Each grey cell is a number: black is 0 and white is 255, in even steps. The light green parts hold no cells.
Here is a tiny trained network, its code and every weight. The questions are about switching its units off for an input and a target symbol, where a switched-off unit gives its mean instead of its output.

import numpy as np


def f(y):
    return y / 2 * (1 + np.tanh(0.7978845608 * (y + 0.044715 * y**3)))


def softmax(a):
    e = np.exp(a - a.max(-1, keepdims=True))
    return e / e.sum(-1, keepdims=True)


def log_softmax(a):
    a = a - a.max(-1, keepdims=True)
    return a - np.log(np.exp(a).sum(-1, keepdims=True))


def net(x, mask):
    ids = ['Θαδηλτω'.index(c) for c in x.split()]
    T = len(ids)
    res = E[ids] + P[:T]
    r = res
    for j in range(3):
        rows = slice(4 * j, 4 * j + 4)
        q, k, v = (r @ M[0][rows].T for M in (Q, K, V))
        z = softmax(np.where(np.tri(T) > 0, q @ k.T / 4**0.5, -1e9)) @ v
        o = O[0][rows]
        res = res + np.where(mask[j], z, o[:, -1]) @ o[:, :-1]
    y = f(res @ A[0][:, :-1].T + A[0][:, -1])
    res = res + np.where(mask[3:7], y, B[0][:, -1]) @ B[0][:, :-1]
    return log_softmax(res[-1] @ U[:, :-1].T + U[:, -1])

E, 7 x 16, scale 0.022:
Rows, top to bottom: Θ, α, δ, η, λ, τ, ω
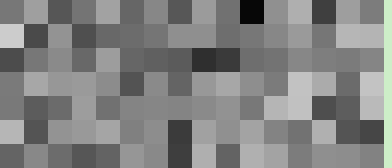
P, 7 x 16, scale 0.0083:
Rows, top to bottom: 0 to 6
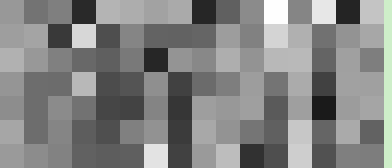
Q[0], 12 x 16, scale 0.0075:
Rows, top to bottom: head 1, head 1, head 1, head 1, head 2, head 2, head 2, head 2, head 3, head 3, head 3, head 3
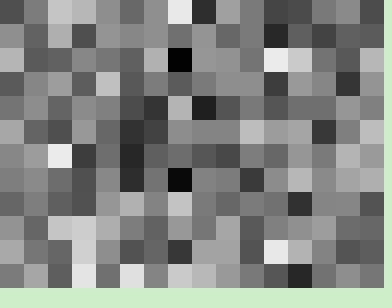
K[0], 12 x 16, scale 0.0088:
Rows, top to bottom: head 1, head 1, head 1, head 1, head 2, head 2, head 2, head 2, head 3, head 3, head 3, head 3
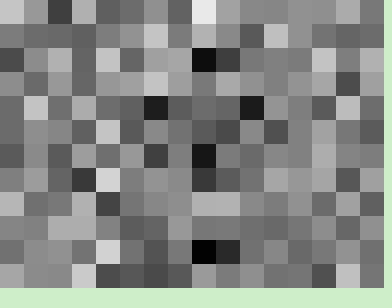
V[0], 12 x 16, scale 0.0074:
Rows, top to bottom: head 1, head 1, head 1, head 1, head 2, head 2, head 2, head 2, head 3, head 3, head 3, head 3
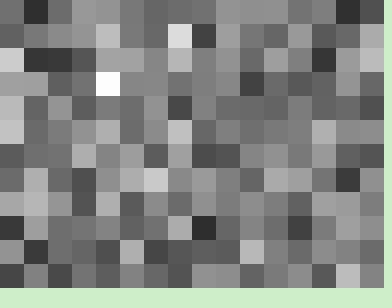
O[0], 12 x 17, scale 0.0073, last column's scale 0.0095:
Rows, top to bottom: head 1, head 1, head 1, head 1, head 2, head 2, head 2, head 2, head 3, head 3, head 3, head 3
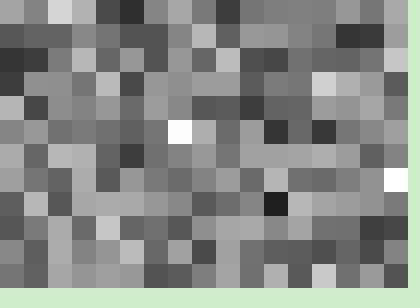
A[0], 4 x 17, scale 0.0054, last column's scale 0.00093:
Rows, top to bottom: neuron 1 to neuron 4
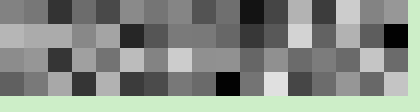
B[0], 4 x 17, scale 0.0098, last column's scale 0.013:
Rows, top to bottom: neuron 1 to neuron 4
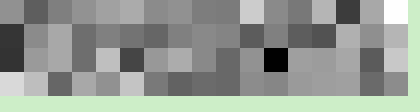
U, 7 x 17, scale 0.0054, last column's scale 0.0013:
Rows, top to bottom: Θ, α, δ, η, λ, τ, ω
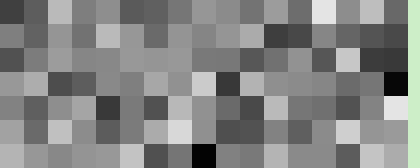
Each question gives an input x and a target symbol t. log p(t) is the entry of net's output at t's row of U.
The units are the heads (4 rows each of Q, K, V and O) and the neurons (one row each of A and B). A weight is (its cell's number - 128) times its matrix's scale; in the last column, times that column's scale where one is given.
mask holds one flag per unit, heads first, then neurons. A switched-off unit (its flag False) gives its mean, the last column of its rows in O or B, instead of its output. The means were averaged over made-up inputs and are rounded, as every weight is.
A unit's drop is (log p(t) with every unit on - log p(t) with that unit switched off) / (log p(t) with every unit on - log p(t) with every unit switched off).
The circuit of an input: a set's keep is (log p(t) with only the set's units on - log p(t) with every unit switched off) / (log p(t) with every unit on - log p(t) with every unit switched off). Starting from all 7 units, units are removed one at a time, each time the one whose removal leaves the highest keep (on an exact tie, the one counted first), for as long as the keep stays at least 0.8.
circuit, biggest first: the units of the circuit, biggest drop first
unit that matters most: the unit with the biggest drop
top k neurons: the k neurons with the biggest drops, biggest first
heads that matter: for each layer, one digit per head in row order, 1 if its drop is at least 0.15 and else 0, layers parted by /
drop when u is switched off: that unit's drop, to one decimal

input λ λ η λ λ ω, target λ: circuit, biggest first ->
head 1; neuron 3
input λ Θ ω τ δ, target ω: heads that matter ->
010
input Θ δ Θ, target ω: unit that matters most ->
neuron 4
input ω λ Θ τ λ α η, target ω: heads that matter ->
110
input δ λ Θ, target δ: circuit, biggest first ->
head 3; neuron 2
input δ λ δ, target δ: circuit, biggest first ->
head 3; neuron 1
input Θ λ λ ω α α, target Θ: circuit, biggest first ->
head 1; head 3
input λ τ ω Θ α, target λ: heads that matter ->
100
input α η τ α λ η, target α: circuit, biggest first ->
head 1; head 2; head 3
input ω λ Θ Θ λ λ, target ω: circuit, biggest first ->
head 1; head 2
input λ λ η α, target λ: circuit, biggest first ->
head 1; head 3
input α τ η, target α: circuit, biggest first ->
head 1; head 2; neuron 3
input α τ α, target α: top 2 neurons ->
neuron 1; neuron 3
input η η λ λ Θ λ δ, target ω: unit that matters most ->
neuron 3
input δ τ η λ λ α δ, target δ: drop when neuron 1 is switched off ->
0.5
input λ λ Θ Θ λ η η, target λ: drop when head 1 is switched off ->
0.3
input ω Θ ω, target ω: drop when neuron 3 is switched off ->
0.1
